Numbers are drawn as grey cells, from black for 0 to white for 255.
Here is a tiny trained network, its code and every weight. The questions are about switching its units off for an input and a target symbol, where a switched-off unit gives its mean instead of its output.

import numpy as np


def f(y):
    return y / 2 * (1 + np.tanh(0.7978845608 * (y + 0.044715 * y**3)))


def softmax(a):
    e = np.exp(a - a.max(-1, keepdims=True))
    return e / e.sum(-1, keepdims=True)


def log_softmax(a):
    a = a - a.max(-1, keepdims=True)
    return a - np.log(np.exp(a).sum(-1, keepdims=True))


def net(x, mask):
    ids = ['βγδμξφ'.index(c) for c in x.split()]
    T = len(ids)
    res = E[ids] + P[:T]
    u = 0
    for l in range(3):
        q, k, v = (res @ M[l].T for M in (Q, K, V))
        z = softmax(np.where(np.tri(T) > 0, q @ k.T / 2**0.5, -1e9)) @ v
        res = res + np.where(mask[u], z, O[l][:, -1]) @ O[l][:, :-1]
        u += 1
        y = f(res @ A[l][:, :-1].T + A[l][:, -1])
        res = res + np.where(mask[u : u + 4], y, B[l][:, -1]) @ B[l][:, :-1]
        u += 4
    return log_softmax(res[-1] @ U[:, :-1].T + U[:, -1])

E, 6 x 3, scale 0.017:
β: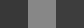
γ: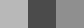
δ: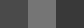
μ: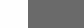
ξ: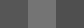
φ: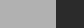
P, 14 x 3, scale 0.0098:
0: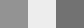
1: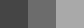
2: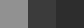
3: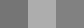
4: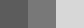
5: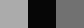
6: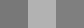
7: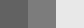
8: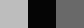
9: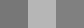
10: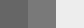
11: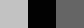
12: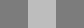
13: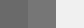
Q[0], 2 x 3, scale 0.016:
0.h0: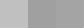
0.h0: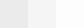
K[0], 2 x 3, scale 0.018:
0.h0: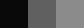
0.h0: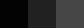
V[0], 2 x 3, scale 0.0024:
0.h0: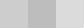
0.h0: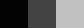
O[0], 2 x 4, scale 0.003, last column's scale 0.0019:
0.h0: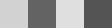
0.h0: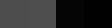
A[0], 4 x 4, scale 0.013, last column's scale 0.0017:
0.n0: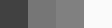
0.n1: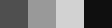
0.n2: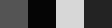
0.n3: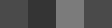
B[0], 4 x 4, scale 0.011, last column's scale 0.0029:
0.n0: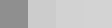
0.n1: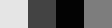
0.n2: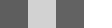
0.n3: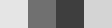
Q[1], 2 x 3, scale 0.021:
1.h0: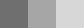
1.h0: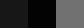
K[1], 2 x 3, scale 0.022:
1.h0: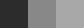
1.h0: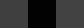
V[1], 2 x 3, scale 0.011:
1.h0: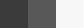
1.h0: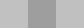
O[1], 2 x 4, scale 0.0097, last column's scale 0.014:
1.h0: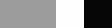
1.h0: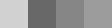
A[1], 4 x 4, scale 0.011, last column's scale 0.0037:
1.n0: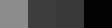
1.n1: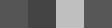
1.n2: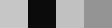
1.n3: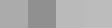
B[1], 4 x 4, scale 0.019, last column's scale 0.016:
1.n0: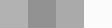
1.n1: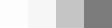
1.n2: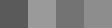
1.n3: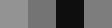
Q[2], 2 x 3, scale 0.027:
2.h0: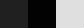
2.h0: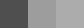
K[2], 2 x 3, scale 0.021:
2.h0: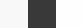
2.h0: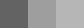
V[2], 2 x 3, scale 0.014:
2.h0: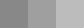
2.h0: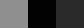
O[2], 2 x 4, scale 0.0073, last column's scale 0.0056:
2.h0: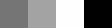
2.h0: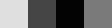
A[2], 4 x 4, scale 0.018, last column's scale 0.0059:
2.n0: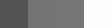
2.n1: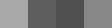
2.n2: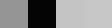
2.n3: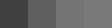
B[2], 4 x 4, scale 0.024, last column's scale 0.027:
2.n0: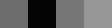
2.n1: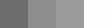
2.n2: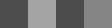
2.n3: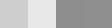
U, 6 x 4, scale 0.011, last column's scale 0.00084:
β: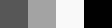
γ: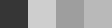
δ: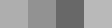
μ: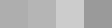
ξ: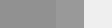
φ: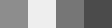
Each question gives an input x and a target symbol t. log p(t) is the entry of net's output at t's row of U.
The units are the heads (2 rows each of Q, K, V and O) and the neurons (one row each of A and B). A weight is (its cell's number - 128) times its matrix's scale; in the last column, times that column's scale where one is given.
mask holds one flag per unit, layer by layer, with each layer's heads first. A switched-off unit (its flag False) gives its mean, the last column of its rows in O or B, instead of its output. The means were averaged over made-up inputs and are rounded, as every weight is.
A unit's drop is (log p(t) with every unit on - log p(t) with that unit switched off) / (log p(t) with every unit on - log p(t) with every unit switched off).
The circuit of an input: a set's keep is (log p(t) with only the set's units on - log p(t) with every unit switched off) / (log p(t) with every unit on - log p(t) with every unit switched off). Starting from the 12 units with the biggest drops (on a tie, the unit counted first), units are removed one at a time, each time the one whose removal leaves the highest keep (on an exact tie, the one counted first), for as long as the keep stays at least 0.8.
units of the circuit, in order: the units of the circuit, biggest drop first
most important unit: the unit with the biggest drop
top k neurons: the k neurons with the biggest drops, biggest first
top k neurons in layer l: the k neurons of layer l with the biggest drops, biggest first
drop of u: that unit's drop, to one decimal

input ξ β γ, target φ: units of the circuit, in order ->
(2.n2)
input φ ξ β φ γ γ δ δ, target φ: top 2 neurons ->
(0.n1, 0.n3)
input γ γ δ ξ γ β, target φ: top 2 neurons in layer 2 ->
(2.n1, 2.n0)
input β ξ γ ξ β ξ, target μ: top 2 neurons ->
(1.n0, 0.n3)
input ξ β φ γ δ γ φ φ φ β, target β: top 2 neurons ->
(0.n0, 1.n0)
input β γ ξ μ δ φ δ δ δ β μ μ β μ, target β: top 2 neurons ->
(0.n0, 0.n1)
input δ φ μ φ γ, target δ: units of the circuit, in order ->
(2.n1, 1.n0, 0.n2, 2.n0)
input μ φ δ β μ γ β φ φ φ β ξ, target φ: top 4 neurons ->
(2.n2, 2.n0, 0.n0, 1.n0)
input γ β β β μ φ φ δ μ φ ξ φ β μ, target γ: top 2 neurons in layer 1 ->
(1.n3, 1.n0)
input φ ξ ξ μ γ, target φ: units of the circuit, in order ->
(0.n2, 2.n0)
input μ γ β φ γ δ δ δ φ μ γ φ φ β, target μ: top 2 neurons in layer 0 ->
(0.n1, 0.n3)
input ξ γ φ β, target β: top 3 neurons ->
(0.n0, 1.n0, 2.n0)
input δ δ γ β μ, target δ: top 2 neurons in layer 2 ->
(2.n1, 2.n0)
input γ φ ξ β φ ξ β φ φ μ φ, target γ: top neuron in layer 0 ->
(0.n3)
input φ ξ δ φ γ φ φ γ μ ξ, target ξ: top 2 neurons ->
(1.n0, 2.n0)
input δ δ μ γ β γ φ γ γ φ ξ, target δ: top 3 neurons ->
(2.n1, 1.n0, 0.n0)
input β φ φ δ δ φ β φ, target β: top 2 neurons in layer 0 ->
(0.n0, 0.n3)
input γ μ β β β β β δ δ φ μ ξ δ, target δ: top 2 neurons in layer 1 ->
(1.n1, 1.n0)
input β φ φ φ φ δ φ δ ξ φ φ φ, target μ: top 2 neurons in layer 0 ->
(0.n2, 0.n0)
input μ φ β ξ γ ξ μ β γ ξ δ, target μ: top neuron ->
(0.n1)
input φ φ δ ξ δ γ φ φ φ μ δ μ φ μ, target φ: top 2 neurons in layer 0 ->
(0.n2, 0.n0)
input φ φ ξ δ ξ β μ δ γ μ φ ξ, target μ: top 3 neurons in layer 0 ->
(0.n2, 0.n3, 0.n0)
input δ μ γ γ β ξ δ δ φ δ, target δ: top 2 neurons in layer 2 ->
(2.n0, 2.n1)
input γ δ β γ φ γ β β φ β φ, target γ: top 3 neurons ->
(2.n1, 1.n0, 1.n3)
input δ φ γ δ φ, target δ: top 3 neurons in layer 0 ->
(0.n3, 0.n1, 0.n0)
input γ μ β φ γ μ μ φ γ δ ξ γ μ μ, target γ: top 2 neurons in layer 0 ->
(0.n3, 0.n2)
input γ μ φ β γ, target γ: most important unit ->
2.n1
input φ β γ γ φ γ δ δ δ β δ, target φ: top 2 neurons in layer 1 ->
(1.n0, 1.n1)
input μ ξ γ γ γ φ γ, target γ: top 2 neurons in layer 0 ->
(0.n3, 0.n0)
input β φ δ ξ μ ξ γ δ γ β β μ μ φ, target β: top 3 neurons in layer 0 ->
(0.n3, 0.n0, 0.n1)
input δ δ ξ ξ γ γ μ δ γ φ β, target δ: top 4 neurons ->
(2.n1, 1.n0, 0.n0, 0.n1)
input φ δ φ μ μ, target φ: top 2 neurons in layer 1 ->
(1.n0, 1.n2)
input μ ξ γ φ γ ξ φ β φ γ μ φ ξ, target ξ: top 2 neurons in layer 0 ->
(0.n3, 0.n2)
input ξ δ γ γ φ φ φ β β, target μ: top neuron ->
(1.n0)
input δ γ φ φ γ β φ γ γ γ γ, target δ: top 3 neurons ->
(2.n1, 1.n0, 0.n2)
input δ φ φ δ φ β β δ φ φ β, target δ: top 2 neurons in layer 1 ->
(1.n0, 1.n1)
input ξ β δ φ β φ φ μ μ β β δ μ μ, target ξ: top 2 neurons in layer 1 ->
(1.n0, 1.n2)
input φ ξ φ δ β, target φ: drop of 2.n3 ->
-0.2
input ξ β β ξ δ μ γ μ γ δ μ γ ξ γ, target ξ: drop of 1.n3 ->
0.0
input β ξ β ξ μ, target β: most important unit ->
0.n0
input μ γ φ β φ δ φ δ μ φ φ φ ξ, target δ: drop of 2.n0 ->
0.2
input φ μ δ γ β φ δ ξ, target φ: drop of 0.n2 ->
0.2
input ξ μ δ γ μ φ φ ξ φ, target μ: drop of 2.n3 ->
-0.1
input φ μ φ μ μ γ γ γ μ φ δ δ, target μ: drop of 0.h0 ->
-0.1
